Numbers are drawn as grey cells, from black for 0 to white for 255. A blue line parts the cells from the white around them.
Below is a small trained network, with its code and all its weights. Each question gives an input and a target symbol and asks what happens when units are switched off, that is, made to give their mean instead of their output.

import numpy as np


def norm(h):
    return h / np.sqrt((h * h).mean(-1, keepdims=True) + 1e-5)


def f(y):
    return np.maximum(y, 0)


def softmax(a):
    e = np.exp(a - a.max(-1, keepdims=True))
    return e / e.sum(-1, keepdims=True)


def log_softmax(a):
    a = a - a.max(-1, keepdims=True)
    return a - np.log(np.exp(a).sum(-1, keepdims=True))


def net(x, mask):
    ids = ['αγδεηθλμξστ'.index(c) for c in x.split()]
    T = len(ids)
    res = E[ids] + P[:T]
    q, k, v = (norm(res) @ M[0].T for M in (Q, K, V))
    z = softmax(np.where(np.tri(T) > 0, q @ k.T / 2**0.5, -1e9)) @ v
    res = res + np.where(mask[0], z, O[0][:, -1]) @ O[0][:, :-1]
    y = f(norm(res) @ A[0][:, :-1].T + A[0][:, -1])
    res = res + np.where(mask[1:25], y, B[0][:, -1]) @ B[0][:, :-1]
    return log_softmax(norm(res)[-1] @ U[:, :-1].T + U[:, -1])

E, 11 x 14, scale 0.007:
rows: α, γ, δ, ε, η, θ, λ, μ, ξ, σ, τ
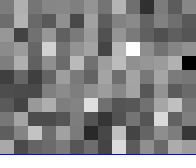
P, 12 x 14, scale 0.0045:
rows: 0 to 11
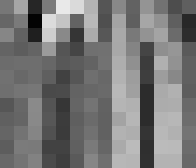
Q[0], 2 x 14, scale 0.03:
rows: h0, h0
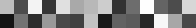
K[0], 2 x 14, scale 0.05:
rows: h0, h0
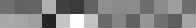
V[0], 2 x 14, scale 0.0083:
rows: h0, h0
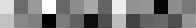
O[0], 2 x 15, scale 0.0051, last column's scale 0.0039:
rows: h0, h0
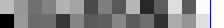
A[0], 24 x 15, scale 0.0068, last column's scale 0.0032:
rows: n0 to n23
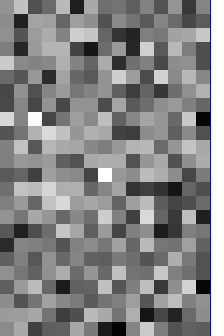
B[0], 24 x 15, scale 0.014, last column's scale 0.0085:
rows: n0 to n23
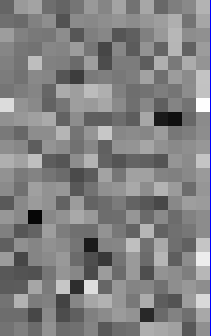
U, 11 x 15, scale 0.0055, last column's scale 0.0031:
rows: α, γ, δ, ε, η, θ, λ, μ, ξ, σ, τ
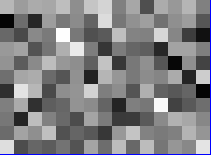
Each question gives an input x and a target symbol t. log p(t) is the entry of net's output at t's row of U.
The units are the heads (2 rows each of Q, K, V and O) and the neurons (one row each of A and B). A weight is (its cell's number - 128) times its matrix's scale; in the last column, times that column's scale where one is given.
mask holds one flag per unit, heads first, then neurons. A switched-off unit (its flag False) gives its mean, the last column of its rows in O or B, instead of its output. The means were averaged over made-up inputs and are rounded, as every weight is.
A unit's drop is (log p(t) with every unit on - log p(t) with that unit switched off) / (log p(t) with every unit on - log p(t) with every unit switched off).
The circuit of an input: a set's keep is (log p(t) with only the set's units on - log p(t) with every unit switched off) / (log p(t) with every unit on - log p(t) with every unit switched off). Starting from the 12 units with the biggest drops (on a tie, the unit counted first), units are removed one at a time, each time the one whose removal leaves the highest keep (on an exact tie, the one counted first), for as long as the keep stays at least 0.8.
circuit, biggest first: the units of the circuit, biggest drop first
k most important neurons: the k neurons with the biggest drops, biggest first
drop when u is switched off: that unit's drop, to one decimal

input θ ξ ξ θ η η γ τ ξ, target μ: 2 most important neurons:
(n15, n17)
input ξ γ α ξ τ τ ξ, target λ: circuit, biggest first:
(h0, n18)
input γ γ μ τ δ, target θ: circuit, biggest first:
(h0, n17, n18)
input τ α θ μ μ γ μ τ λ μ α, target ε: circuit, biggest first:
(h0, n17)
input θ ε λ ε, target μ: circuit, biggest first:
(h0, n15, n17)
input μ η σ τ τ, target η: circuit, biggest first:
(h0, n8)
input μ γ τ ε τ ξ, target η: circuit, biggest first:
(h0, n8)
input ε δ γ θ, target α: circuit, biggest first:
(h0)
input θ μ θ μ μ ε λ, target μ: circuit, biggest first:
(h0, n15)
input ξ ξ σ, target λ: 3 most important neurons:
(n11, n18, n20)
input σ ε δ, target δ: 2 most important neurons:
(n17, n21)
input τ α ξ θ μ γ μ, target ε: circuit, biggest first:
(h0, n5)
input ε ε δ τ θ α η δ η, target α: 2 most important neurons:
(n4, n17)
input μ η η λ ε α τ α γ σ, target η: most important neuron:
(n8)
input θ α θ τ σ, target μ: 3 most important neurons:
(n15, n17, n11)
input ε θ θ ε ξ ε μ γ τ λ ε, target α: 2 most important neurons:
(n18, n17)
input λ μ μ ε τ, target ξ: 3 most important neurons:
(n11, n7, n19)
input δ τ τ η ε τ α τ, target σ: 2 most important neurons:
(n7, n21)
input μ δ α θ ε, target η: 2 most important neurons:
(n8, n19)
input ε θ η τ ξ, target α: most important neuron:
(n18)
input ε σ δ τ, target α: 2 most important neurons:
(n4, n18)
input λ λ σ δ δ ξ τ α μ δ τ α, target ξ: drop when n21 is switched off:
0.2
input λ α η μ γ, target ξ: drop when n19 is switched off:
0.2
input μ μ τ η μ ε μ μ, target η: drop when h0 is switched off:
1.0
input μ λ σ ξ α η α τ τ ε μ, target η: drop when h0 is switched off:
0.9
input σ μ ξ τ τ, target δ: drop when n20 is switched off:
0.2
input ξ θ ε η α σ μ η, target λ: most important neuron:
(n20)
